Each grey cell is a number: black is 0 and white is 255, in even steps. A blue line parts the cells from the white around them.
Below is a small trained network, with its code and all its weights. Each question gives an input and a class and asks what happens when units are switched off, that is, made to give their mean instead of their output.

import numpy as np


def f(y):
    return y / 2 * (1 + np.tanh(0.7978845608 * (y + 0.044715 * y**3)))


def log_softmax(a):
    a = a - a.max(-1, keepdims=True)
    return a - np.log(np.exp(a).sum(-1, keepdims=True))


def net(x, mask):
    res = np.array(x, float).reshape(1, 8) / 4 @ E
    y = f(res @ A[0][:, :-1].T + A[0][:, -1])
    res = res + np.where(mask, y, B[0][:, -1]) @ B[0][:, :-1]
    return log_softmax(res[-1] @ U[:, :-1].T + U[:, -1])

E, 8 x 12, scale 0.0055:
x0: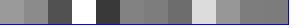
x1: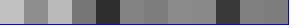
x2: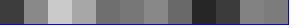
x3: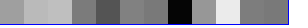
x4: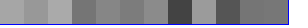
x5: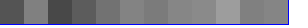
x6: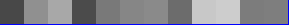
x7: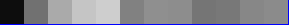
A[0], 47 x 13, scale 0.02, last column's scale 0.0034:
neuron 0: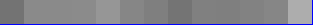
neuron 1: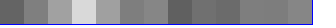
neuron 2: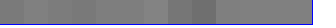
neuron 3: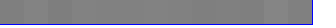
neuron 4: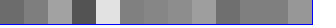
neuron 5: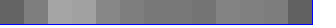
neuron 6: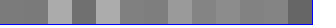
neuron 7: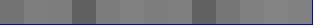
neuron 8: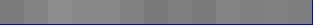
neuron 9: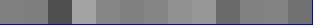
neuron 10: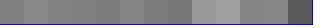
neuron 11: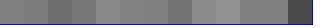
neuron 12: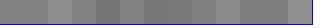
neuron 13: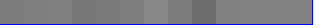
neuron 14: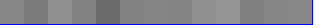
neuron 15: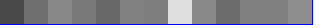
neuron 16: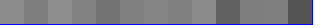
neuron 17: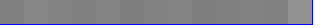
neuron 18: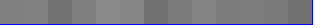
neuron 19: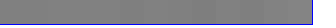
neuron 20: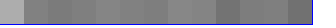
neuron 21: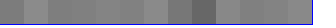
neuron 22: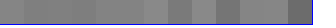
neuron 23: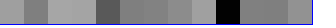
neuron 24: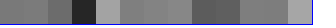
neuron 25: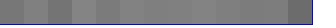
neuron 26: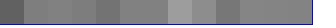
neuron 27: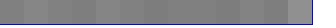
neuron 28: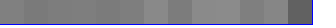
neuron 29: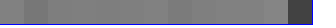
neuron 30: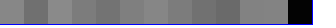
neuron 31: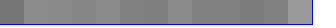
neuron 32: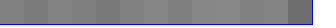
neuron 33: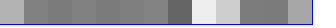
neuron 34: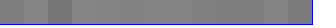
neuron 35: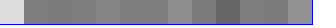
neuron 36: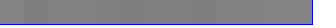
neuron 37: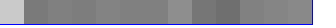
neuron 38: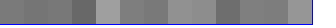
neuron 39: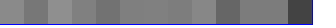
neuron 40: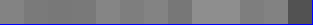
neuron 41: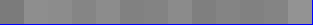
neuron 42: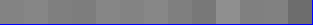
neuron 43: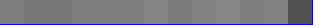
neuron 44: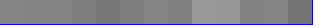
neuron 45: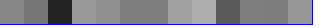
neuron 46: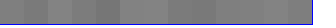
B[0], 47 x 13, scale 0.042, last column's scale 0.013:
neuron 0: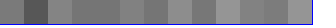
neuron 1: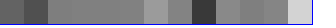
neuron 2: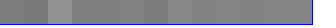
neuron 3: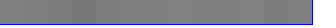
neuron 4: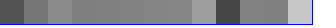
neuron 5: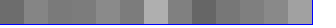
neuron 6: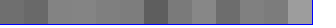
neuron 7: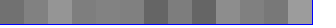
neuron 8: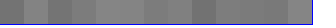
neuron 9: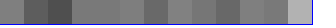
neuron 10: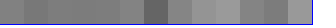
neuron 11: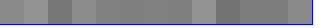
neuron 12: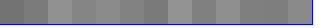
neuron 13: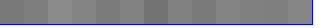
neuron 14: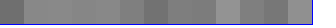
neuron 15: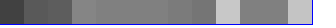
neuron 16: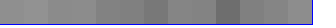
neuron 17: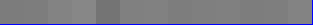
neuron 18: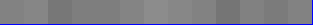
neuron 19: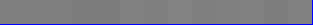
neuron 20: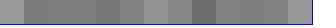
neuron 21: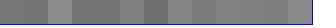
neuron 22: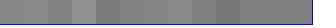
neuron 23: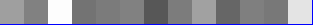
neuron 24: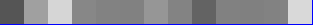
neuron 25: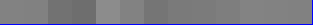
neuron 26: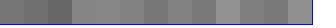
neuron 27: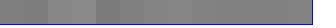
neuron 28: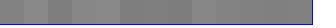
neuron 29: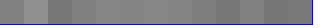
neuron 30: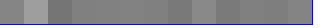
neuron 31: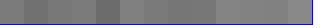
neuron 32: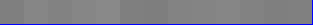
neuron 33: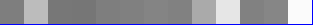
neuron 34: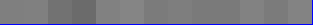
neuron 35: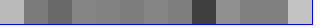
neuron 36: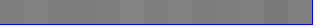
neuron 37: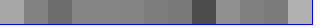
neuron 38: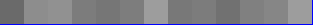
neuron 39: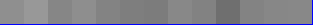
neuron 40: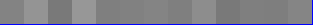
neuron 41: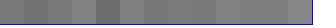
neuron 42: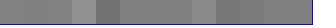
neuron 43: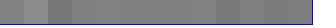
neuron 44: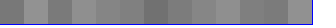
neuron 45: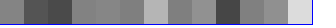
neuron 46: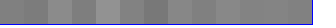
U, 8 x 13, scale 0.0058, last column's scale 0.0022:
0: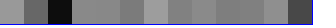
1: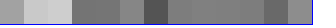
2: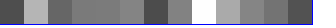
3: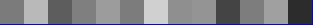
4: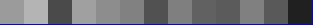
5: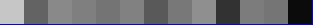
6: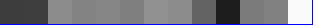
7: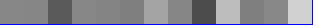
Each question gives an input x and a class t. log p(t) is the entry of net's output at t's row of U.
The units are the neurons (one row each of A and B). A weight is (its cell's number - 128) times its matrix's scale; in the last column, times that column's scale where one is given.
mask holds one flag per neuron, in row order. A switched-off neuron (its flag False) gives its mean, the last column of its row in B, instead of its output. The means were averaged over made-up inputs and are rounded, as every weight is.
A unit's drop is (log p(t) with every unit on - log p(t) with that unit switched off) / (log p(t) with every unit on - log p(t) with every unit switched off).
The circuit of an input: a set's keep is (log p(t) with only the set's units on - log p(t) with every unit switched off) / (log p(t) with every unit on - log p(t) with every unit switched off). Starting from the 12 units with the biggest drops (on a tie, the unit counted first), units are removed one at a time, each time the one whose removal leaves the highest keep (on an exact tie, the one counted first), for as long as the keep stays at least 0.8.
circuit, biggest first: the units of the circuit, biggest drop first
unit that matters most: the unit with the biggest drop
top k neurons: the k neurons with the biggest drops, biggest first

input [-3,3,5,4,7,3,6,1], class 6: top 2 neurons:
neuron 33; neuron 23
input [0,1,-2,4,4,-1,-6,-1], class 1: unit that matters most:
neuron 45
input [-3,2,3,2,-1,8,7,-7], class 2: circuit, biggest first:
neuron 35; neuron 1
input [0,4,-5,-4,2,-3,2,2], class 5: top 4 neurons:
neuron 1; neuron 24; neuron 23; neuron 33
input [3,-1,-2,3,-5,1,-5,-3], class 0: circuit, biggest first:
neuron 24; neuron 23
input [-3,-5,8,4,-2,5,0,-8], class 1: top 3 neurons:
neuron 45; neuron 1; neuron 4
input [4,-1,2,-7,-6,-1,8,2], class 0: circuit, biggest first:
neuron 23; neuron 24
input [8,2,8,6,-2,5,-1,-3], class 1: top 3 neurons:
neuron 15; neuron 45; neuron 4
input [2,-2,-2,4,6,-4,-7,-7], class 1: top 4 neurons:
neuron 23; neuron 1; neuron 15; neuron 45
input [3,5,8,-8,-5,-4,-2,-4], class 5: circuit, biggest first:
neuron 23; neuron 33; neuron 45; neuron 24
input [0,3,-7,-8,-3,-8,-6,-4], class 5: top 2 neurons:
neuron 23; neuron 35
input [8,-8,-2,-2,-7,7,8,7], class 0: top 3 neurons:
neuron 45; neuron 23; neuron 9
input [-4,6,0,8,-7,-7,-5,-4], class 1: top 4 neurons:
neuron 45; neuron 1; neuron 15; neuron 9
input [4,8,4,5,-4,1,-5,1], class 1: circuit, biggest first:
neuron 23
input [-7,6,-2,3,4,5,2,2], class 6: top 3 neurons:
neuron 33; neuron 23; neuron 4
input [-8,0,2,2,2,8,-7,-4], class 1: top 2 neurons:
neuron 45; neuron 24
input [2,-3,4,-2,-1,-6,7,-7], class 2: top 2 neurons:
neuron 1; neuron 23
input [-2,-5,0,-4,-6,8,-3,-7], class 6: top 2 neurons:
neuron 33; neuron 24
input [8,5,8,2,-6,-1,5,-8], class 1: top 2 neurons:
neuron 23; neuron 15
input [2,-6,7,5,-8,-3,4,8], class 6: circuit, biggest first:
neuron 33
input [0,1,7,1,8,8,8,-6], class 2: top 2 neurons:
neuron 23; neuron 35
